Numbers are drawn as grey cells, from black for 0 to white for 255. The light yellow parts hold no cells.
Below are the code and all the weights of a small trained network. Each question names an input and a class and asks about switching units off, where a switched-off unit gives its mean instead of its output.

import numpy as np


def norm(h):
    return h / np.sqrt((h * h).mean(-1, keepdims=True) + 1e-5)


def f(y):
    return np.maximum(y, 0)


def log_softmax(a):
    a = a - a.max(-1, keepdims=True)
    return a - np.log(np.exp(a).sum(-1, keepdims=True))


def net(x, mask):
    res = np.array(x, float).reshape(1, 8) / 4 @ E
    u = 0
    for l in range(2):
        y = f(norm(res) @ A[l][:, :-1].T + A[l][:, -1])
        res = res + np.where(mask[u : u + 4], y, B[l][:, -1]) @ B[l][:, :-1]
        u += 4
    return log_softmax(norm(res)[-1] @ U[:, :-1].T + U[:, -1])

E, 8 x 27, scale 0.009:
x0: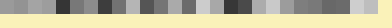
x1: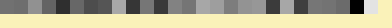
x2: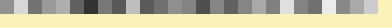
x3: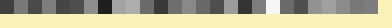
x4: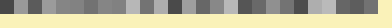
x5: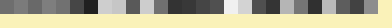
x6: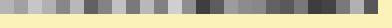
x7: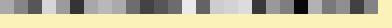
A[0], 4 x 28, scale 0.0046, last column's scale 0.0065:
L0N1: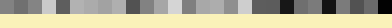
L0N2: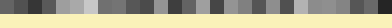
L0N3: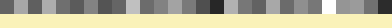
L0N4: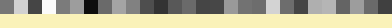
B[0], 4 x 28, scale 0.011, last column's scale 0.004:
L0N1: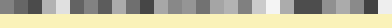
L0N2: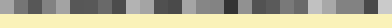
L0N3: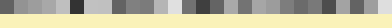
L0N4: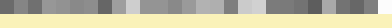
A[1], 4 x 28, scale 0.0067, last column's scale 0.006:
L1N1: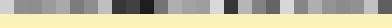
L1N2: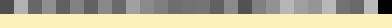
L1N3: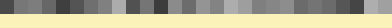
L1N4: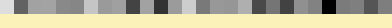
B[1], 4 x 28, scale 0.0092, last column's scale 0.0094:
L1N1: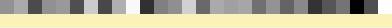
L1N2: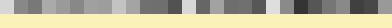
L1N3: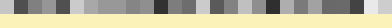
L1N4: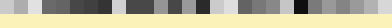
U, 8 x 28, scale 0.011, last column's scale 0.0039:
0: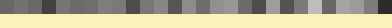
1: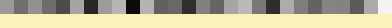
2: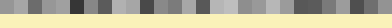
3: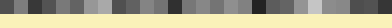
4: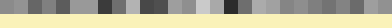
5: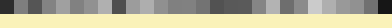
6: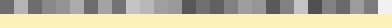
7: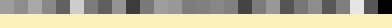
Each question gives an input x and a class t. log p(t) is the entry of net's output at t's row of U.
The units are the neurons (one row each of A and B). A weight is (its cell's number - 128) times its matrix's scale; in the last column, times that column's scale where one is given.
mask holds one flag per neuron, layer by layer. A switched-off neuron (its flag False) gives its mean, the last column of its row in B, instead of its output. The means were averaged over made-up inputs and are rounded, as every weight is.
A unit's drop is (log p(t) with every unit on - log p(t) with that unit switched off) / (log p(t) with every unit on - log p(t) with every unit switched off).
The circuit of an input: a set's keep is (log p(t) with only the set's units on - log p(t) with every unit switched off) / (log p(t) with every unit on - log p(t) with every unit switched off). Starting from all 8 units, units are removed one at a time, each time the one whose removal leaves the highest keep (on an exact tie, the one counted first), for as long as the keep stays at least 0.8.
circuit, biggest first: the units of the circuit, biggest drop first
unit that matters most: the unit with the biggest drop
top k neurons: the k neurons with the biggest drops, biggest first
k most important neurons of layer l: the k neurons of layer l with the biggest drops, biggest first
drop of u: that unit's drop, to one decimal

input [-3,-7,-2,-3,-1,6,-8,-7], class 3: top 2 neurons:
L0N2, L0N4
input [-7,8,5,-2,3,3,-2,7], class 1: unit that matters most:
L1N3
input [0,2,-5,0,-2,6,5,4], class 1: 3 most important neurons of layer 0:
L0N3, L0N4, L0N2
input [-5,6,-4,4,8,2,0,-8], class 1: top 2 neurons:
L1N3, L1N1
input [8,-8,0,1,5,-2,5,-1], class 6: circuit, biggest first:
L1N4, L1N1, L0N3
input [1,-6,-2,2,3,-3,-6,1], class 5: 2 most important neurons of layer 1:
L1N1, L1N4
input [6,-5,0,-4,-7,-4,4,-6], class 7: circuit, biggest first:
L0N4, L1N3
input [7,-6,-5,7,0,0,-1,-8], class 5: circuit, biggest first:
L1N4, L1N1, L1N3
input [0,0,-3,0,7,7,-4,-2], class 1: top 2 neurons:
L1N1, L1N3
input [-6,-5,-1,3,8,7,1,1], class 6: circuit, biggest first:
L1N4, L1N1, L0N4
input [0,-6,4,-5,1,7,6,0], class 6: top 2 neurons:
L1N4, L1N3
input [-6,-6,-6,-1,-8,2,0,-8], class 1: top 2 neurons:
L1N1, L1N4
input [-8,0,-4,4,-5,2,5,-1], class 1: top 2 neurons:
L1N1, L0N3
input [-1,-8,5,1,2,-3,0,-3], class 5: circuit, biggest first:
L1N1
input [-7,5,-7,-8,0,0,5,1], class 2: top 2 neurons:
L0N1, L1N4
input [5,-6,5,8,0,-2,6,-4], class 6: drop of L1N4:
0.3
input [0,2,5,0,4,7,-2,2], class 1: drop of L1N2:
-0.1
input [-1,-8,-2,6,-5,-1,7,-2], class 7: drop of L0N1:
0.1
